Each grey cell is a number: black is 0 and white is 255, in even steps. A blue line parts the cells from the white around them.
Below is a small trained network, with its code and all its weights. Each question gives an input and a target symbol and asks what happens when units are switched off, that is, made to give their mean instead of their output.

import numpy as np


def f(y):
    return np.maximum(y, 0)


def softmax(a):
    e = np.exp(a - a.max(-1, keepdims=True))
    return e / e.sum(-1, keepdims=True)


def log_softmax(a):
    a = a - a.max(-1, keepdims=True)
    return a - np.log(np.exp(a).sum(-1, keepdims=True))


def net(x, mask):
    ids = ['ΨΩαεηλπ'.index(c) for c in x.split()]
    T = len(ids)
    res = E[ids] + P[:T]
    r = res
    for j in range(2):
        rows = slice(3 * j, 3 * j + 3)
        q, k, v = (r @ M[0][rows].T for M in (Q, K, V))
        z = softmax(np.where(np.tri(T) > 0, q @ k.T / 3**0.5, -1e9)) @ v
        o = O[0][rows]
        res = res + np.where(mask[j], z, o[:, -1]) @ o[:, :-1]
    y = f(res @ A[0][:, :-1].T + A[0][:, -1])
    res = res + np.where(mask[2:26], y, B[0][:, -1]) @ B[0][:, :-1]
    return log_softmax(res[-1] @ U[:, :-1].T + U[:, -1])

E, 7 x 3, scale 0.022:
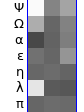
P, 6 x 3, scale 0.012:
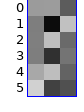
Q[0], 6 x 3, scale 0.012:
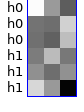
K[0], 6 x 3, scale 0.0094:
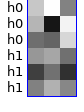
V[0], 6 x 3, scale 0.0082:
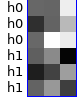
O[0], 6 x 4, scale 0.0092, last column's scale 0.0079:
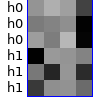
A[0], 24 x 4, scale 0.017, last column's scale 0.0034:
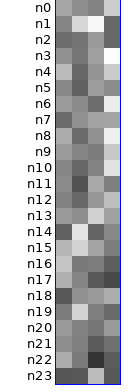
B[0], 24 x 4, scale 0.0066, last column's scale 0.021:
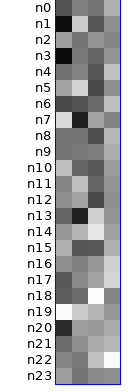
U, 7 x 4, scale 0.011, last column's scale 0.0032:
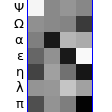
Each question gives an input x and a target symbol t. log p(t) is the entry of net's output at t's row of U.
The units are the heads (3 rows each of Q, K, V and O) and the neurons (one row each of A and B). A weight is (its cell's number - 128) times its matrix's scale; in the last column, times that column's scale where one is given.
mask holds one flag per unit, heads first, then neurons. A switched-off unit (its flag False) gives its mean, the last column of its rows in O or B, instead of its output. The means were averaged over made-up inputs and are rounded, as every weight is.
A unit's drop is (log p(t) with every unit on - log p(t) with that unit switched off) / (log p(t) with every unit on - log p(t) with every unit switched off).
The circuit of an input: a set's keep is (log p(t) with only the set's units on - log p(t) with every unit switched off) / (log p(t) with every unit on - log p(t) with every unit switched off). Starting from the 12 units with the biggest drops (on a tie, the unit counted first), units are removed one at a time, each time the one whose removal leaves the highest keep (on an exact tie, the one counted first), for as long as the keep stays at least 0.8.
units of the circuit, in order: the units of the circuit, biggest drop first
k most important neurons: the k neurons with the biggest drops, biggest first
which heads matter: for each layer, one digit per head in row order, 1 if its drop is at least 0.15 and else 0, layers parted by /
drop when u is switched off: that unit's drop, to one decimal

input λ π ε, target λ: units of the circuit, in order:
(h0; n14)
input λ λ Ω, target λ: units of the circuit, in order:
(h1; n14; n19)
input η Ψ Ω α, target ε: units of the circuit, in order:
(n22)
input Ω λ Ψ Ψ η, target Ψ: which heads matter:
01
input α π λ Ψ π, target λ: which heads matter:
00
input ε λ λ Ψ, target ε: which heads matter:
00
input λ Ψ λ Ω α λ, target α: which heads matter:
00
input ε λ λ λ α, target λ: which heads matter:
00
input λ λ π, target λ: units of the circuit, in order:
(n14; h1; n19)
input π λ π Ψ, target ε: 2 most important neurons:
(n22; n14)
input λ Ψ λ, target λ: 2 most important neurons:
(n22; n14)
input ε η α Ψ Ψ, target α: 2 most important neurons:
(n13; n15)
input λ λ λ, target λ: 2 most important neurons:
(n14; n22)
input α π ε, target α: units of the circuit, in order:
(h1)
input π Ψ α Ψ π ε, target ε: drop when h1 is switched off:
0.2
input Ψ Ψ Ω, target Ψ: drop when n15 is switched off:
0.3
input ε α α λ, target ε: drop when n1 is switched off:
-0.1
